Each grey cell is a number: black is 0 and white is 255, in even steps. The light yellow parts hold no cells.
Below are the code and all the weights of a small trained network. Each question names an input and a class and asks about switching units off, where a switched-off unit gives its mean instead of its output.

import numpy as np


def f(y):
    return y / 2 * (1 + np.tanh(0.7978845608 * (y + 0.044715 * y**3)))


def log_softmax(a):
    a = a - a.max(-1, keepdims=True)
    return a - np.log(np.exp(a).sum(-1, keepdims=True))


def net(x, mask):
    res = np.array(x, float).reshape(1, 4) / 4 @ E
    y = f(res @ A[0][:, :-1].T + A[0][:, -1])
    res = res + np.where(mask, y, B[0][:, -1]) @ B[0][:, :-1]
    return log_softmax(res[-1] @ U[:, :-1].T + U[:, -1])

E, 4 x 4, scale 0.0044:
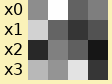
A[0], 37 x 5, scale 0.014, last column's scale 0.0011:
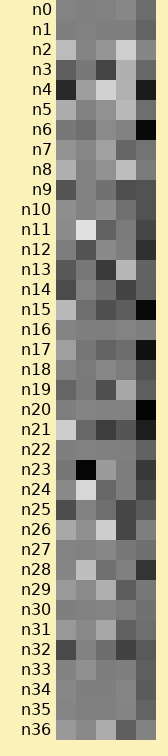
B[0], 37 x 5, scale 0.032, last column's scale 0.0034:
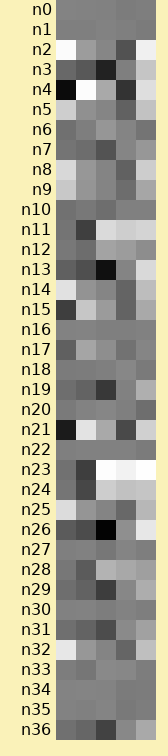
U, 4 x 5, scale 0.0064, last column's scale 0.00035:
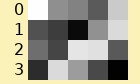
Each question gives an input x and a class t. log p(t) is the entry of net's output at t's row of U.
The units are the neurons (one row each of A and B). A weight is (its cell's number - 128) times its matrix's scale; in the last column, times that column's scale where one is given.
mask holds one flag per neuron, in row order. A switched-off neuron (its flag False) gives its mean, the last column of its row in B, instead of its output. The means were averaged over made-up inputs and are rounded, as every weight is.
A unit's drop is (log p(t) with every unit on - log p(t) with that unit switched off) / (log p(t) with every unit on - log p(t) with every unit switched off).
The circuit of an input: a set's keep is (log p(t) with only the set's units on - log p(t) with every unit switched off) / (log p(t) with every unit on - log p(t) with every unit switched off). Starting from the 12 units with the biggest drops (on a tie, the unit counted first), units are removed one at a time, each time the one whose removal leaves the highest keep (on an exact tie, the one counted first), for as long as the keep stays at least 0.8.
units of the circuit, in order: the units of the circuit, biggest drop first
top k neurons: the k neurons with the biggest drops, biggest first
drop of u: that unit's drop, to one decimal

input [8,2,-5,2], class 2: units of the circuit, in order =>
n11
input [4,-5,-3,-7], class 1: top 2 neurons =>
n13, n3
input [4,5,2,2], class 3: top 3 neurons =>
n23, n21, n15
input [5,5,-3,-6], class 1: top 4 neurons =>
n13, n23, n3, n4
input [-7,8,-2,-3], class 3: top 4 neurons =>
n21, n15, n11, n24
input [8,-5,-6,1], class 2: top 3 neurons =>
n11, n24, n28
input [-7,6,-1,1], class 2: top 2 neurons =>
n23, n4
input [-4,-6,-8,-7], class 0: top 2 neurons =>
n2, n8
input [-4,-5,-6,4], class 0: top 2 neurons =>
n2, n21
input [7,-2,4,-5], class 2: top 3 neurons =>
n11, n24, n26
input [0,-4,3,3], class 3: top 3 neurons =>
n4, n2, n13
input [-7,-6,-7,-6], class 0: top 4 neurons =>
n2, n8, n5, n11
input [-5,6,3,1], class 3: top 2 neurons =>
n21, n11
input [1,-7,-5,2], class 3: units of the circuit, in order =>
n4
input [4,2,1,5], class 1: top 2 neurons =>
n23, n26
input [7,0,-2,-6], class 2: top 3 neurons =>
n11, n24, n26
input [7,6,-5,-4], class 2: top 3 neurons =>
n11, n24, n4
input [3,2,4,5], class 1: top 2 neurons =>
n26, n2
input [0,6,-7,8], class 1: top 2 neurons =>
n26, n29
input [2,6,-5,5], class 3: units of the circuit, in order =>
n21
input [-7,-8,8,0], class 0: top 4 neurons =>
n32, n14, n25, n9
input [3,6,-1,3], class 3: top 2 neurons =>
n21, n23
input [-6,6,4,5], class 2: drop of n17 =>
-0.1
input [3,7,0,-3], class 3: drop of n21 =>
0.1
